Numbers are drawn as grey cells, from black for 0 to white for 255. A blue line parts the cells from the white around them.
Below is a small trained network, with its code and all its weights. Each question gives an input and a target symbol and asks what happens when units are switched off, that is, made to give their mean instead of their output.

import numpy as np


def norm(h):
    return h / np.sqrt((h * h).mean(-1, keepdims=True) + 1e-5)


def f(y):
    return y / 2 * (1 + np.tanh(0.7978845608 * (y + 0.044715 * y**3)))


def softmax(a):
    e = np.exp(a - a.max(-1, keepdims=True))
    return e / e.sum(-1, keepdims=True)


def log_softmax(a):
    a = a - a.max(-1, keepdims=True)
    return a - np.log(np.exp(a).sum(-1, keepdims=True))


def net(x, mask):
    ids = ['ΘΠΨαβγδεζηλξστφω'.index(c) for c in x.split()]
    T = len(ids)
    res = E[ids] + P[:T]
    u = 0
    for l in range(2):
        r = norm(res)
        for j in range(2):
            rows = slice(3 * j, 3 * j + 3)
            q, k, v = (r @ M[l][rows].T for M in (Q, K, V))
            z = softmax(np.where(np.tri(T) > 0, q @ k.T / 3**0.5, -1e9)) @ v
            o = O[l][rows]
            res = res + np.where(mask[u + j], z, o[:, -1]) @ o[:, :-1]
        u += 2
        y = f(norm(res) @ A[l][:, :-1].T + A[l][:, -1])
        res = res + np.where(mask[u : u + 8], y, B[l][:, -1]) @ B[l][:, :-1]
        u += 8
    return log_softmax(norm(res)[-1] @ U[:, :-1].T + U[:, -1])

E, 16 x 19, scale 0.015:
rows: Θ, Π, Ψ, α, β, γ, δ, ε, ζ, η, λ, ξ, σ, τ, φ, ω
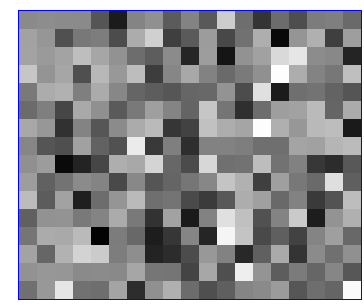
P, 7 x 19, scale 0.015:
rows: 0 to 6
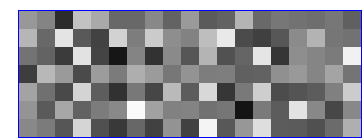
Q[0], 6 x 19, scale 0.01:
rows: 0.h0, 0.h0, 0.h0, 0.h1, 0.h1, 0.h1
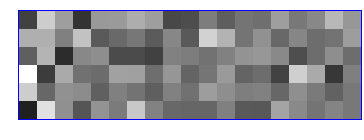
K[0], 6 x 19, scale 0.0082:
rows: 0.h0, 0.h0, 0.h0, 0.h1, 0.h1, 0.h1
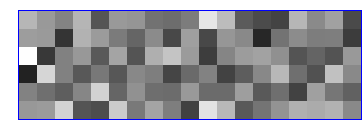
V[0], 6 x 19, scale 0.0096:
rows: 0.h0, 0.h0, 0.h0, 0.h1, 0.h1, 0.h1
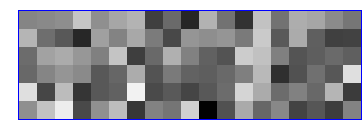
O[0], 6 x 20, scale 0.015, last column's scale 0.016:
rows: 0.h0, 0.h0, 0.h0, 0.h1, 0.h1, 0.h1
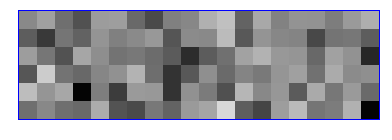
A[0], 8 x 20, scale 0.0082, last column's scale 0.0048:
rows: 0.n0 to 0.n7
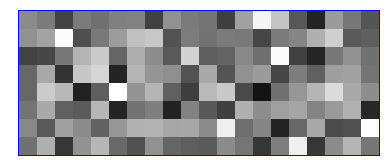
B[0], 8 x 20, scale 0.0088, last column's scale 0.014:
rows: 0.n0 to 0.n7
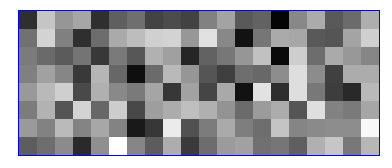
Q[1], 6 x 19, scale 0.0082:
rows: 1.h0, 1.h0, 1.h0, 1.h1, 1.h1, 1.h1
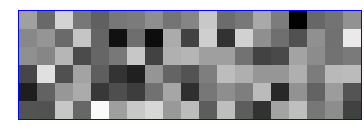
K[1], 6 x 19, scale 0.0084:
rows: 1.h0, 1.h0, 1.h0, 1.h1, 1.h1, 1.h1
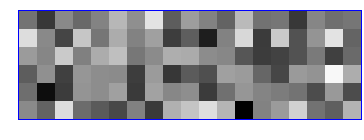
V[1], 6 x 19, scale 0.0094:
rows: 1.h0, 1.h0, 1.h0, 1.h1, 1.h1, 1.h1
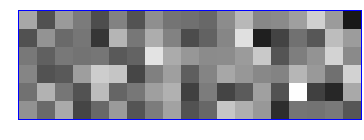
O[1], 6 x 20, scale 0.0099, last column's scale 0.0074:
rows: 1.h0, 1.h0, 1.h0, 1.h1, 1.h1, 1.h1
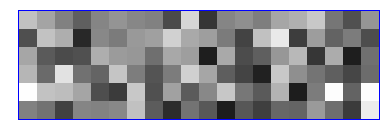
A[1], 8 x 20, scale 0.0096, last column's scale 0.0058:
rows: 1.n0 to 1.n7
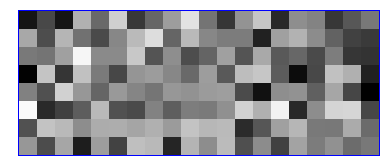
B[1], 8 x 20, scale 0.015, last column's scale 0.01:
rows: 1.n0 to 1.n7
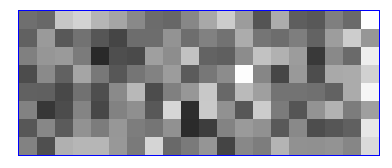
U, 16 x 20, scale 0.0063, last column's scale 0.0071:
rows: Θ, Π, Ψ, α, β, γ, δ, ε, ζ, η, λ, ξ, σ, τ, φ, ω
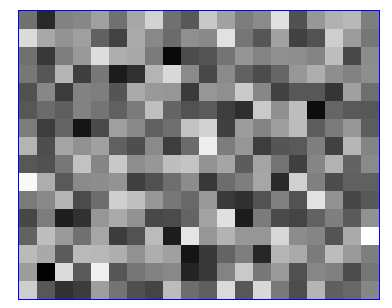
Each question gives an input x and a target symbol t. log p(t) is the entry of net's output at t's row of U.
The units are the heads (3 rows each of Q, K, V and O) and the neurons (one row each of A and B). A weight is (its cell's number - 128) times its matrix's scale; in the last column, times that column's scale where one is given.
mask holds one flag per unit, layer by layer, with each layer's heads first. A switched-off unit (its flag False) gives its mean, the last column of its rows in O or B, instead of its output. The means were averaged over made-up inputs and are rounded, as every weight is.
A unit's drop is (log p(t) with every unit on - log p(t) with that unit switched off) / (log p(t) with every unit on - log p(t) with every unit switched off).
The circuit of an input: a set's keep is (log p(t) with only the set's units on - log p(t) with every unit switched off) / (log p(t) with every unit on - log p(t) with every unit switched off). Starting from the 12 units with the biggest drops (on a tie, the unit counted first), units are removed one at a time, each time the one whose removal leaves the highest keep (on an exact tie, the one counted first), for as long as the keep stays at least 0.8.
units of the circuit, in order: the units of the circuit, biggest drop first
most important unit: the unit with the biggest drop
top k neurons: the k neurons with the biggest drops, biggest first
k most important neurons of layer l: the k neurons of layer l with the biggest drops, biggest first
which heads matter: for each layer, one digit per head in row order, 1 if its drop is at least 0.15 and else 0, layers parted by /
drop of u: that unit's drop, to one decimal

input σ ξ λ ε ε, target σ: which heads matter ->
11 / 01
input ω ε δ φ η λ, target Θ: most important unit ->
0.h1
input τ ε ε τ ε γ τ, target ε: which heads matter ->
11 / 11
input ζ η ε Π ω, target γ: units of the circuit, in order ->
(0.h0 1.n2)
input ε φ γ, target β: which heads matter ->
01 / 01
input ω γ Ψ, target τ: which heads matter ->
11 / 00
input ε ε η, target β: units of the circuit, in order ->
(0.h1 1.h1 1.n3)
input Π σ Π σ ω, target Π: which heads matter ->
01 / 01
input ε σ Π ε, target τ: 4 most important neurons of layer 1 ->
(1.n6 1.n7 1.n2 1.n4)
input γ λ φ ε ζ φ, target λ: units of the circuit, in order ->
(0.h0 0.h1)
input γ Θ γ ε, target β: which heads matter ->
11 / 00
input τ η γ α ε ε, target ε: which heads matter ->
01 / 10
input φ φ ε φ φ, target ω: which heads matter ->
11 / 10
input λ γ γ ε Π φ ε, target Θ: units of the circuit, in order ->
(0.h1 0.h0 1.n5 1.n7)
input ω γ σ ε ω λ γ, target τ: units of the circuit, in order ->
(0.h0)
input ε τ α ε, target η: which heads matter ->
10 / 10
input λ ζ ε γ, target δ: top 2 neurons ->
(1.n4 0.n6)
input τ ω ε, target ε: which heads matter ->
01 / 11
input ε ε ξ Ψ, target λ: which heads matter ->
11 / 00
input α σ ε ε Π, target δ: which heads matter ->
11 / 01
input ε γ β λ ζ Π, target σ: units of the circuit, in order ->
(0.h1)
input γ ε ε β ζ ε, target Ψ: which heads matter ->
11 / 00
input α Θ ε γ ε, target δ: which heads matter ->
11 / 01
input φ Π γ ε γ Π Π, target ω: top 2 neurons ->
(1.n5 0.n5)
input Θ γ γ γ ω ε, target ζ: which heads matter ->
01 / 00
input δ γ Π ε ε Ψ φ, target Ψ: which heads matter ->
11 / 11
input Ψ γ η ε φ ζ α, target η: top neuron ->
(0.n0)
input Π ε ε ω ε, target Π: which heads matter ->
11 / 01
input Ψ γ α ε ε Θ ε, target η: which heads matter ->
11 / 00
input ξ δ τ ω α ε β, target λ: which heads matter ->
11 / 11
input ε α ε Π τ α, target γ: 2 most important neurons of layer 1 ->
(1.n6 1.n7)
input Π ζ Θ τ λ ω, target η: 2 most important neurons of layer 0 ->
(0.n4 0.n1)
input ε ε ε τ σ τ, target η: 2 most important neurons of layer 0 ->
(0.n4 0.n1)
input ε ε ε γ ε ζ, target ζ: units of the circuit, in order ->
(0.h1)
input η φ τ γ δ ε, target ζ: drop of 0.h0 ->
0.1
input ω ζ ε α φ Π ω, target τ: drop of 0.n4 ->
0.0
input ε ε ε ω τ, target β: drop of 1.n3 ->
0.3
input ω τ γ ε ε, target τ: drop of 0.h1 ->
0.3
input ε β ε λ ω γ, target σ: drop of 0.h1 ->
0.9
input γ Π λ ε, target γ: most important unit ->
0.n4
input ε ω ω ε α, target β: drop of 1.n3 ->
0.3
